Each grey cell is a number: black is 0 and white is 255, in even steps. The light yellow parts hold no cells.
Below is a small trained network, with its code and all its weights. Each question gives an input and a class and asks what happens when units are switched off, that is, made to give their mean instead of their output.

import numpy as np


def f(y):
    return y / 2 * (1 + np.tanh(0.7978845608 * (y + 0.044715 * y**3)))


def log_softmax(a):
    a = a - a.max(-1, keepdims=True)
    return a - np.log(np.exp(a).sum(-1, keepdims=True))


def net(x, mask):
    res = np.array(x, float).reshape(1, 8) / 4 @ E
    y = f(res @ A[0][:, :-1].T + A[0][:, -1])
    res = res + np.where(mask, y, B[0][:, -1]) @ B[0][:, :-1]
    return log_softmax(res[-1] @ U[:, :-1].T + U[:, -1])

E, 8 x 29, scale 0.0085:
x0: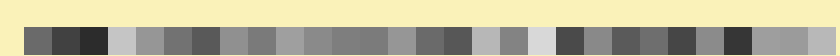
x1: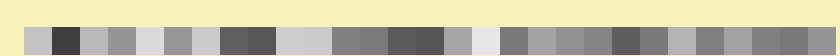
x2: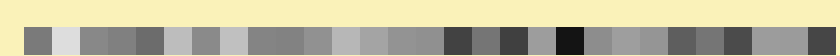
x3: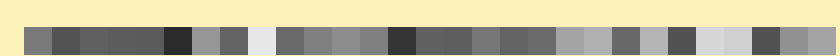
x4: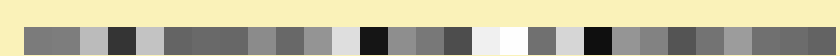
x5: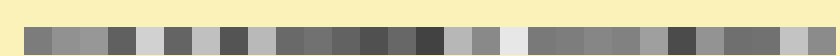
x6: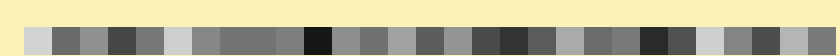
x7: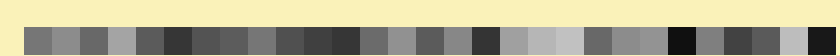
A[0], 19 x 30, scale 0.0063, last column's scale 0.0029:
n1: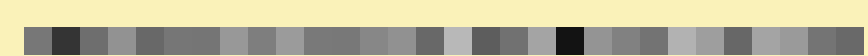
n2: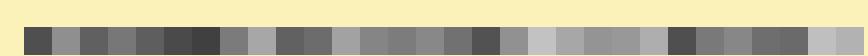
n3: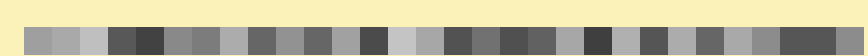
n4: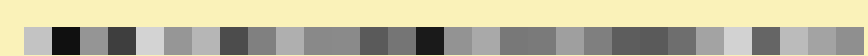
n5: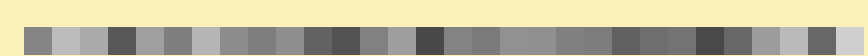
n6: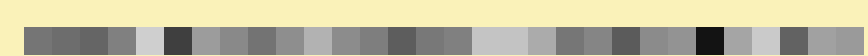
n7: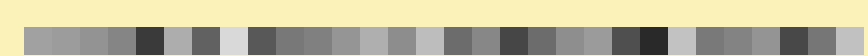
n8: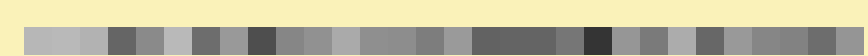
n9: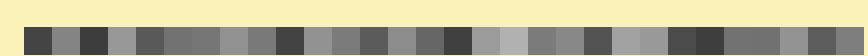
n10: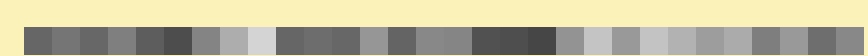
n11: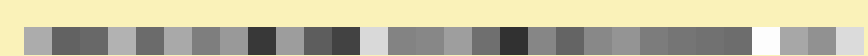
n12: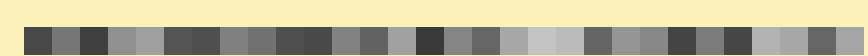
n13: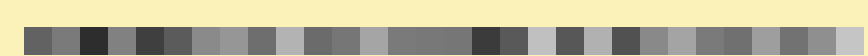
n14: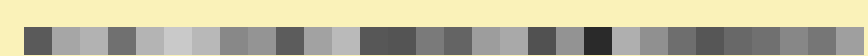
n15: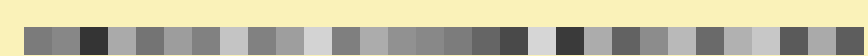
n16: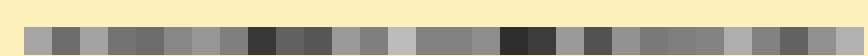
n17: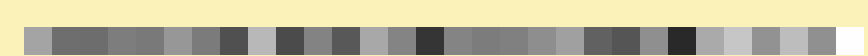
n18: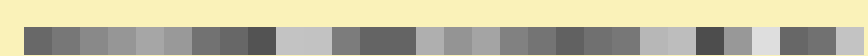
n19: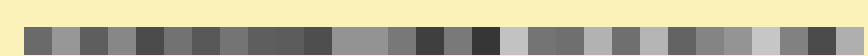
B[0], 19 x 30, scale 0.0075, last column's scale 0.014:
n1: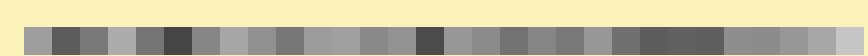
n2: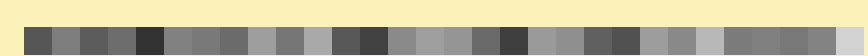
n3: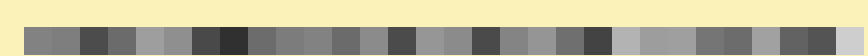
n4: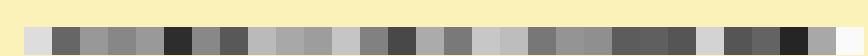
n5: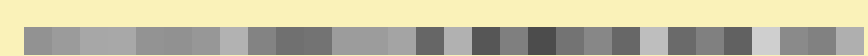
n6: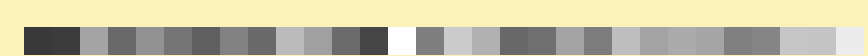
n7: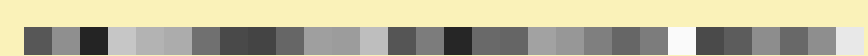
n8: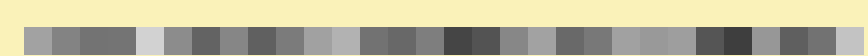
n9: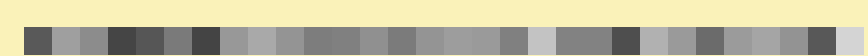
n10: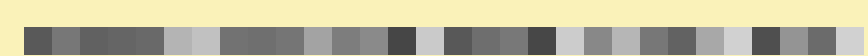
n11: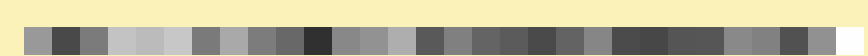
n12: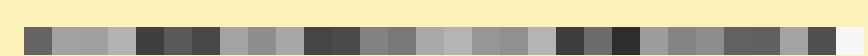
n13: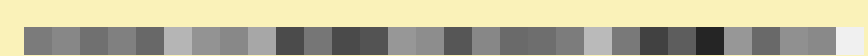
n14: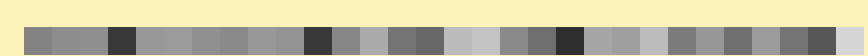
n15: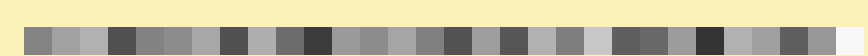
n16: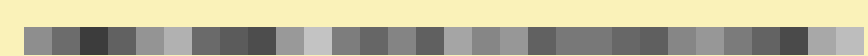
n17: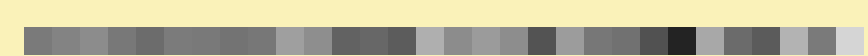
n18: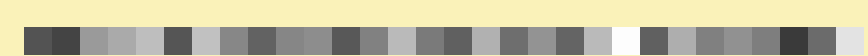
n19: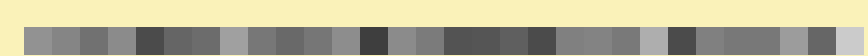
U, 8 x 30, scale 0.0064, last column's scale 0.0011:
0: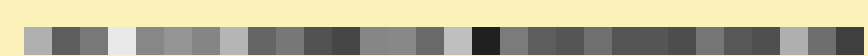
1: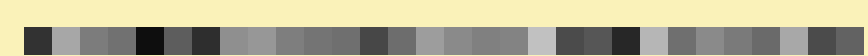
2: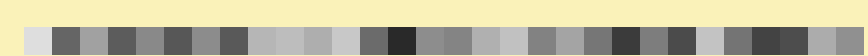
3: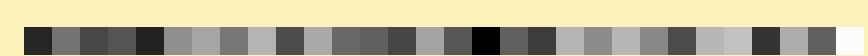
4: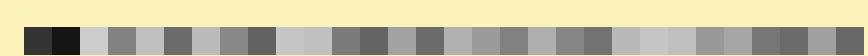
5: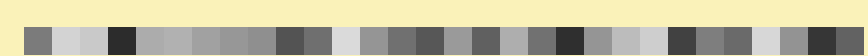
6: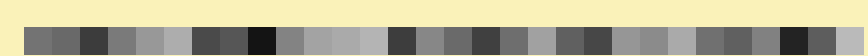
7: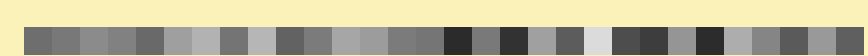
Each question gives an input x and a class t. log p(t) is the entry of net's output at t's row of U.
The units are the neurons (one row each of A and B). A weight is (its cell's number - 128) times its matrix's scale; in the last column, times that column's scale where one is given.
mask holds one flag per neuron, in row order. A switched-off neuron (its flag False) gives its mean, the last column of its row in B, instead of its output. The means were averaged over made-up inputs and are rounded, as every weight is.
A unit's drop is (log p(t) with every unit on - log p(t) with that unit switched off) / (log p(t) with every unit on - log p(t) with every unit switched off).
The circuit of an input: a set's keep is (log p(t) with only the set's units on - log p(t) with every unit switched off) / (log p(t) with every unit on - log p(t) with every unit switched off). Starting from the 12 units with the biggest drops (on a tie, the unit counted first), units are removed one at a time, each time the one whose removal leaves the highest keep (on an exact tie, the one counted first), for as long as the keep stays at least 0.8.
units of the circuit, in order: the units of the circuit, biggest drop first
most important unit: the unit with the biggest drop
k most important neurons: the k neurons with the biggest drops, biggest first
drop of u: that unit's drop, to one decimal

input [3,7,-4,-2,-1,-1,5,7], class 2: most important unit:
n4
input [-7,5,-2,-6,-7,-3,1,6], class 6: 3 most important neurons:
(n7; n8; n12)
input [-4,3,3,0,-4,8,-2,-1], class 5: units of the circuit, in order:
(n5; n7)
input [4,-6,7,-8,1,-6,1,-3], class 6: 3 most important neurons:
(n3; n7; n8)
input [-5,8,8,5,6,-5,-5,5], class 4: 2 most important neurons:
(n6; n18)
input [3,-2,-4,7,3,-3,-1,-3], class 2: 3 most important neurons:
(n4; n13; n19)
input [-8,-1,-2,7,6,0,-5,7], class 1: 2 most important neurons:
(n9; n12)
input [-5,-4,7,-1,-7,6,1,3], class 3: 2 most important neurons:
(n10; n19)
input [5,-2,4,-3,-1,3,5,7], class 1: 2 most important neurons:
(n12; n9)
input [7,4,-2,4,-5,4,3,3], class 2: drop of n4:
1.9
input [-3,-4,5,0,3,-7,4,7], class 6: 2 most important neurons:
(n3; n7)
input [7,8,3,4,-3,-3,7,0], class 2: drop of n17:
0.2
